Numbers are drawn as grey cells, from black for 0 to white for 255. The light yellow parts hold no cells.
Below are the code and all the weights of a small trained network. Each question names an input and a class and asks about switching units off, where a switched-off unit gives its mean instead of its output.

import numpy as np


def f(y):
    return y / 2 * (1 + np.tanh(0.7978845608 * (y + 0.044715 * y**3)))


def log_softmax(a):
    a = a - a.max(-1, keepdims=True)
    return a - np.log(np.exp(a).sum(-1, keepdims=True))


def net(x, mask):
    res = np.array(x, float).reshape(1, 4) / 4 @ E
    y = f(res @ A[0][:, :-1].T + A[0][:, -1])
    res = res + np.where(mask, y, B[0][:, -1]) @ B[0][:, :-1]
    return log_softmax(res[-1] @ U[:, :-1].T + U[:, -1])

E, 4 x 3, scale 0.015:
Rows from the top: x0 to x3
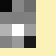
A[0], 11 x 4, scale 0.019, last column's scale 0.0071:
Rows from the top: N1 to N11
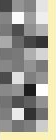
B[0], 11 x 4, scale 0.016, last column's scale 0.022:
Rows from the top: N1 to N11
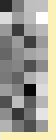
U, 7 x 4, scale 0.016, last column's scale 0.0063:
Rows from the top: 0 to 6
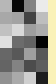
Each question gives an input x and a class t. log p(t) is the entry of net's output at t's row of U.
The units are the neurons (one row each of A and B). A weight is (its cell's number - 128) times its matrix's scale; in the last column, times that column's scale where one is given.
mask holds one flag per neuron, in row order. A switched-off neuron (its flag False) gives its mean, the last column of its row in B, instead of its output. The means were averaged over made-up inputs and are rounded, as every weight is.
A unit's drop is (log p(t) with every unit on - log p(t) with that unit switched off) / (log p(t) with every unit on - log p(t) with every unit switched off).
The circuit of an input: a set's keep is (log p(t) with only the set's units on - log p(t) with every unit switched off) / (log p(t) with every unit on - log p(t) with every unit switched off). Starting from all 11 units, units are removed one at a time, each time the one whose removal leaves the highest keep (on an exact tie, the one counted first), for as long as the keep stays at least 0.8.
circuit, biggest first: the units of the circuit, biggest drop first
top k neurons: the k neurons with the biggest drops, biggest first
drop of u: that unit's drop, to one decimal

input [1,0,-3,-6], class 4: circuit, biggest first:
[N10, N2]
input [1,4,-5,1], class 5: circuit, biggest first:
[N9, N2]
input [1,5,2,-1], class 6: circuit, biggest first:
[N8]
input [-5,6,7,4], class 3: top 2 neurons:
[N10, N2]
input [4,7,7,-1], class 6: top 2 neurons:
[N2, N7]
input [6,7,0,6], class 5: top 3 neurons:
[N8, N3, N2]
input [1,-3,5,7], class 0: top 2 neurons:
[N10, N7]
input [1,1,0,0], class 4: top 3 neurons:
[N2, N10, N8]
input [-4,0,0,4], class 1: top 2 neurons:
[N2, N3]
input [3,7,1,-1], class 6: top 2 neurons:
[N10, N8]
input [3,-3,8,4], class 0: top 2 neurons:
[N10, N7]
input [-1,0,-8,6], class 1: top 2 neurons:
[N8, N1]
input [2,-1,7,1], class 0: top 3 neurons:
[N10, N7, N9]
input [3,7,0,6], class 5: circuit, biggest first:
[N2]
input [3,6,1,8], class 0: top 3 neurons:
[N10, N7, N1]
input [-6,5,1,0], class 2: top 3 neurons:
[N10, N8, N3]
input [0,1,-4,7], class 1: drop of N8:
0.2
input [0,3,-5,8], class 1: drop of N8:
0.2
